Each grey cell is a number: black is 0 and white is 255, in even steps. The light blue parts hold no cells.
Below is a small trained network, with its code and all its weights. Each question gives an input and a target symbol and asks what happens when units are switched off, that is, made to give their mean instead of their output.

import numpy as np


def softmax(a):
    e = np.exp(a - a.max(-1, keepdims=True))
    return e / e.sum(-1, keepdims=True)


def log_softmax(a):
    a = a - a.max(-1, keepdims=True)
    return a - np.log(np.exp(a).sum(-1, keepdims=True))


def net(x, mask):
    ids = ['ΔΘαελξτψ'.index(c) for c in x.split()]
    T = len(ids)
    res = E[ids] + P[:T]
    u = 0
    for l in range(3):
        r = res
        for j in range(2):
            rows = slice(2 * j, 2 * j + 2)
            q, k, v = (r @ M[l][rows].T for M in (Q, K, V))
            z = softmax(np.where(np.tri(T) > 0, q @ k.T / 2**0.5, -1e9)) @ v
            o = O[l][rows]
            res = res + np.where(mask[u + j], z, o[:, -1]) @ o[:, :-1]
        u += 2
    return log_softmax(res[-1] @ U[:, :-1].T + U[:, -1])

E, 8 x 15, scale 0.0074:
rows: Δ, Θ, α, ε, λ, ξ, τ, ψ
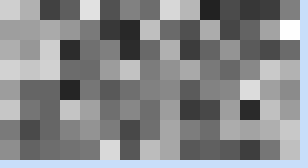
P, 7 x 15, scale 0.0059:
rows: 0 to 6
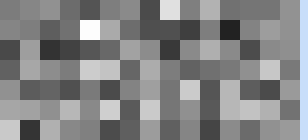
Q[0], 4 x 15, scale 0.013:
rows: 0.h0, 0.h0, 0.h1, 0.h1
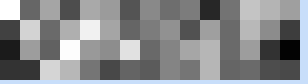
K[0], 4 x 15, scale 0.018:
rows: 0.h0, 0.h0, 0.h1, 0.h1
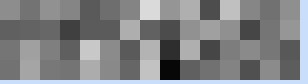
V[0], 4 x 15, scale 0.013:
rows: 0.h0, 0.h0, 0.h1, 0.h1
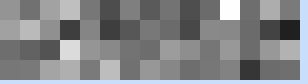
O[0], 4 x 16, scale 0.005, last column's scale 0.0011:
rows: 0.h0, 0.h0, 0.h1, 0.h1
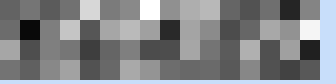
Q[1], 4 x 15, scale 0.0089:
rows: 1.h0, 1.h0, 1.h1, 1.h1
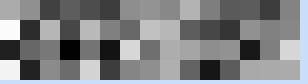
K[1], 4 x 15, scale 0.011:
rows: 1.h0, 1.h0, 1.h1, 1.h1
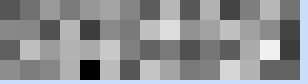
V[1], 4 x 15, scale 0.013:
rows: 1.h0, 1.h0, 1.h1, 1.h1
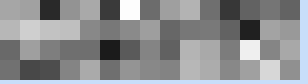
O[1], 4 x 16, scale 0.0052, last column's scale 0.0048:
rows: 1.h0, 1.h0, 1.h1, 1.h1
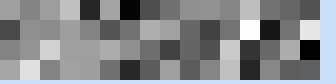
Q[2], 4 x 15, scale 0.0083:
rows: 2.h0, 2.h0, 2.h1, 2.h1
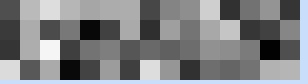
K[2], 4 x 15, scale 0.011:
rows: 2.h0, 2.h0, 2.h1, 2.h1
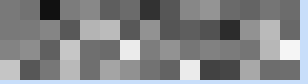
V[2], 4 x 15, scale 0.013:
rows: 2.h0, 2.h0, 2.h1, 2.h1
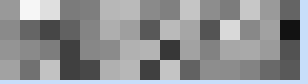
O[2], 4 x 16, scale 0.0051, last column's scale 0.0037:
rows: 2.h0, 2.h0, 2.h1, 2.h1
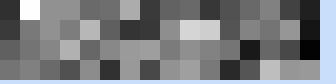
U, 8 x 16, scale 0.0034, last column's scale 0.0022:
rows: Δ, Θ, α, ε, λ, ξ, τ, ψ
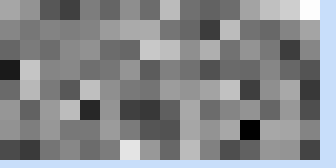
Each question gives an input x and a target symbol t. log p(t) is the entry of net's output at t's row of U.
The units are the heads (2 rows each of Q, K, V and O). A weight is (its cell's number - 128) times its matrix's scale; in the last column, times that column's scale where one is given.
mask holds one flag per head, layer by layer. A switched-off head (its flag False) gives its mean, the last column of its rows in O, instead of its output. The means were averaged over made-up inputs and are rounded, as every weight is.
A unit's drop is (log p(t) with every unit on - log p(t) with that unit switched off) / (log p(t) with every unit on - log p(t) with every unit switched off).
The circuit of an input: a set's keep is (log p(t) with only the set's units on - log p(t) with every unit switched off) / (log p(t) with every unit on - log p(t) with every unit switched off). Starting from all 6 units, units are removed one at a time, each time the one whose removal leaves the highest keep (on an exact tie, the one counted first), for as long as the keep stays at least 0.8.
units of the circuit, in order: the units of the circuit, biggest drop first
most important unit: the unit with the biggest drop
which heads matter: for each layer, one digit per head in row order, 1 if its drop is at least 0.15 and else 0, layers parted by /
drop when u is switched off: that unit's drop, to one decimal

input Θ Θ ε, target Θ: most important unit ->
2.h0
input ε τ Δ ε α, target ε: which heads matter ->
00 / 00 / 10
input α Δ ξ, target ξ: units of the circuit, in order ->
1.h0, 0.h0
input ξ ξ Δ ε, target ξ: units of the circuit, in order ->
1.h0, 0.h0
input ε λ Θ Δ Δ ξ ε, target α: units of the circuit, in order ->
0.h0, 1.h0
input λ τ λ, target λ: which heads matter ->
01 / 11 / 00
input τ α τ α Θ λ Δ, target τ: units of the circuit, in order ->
1.h0, 1.h1, 0.h1
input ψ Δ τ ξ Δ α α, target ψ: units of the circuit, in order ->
0.h0, 1.h1, 0.h1
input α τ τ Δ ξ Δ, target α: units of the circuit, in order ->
0.h0, 0.h1, 1.h1, 2.h0
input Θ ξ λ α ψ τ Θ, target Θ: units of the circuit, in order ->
2.h0, 1.h1, 2.h1, 1.h0
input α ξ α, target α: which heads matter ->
11 / 01 / 00
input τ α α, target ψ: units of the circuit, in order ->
0.h0, 1.h1, 2.h1
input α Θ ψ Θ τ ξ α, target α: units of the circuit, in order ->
0.h0, 0.h1, 1.h1, 1.h0
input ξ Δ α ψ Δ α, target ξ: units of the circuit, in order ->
0.h0, 1.h0, 0.h1
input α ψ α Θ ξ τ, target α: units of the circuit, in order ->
0.h0, 0.h1, 1.h1, 2.h0
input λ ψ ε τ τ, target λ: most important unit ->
0.h1
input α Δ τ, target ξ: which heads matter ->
10 / 10 / 00
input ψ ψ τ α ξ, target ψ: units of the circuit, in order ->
0.h0, 1.h1, 2.h1, 0.h1
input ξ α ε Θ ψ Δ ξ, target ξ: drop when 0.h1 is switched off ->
0.4
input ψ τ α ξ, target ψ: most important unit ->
0.h0
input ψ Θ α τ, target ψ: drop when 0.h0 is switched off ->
0.5
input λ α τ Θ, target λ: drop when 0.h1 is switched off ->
0.4
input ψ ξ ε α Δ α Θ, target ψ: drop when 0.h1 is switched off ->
0.2
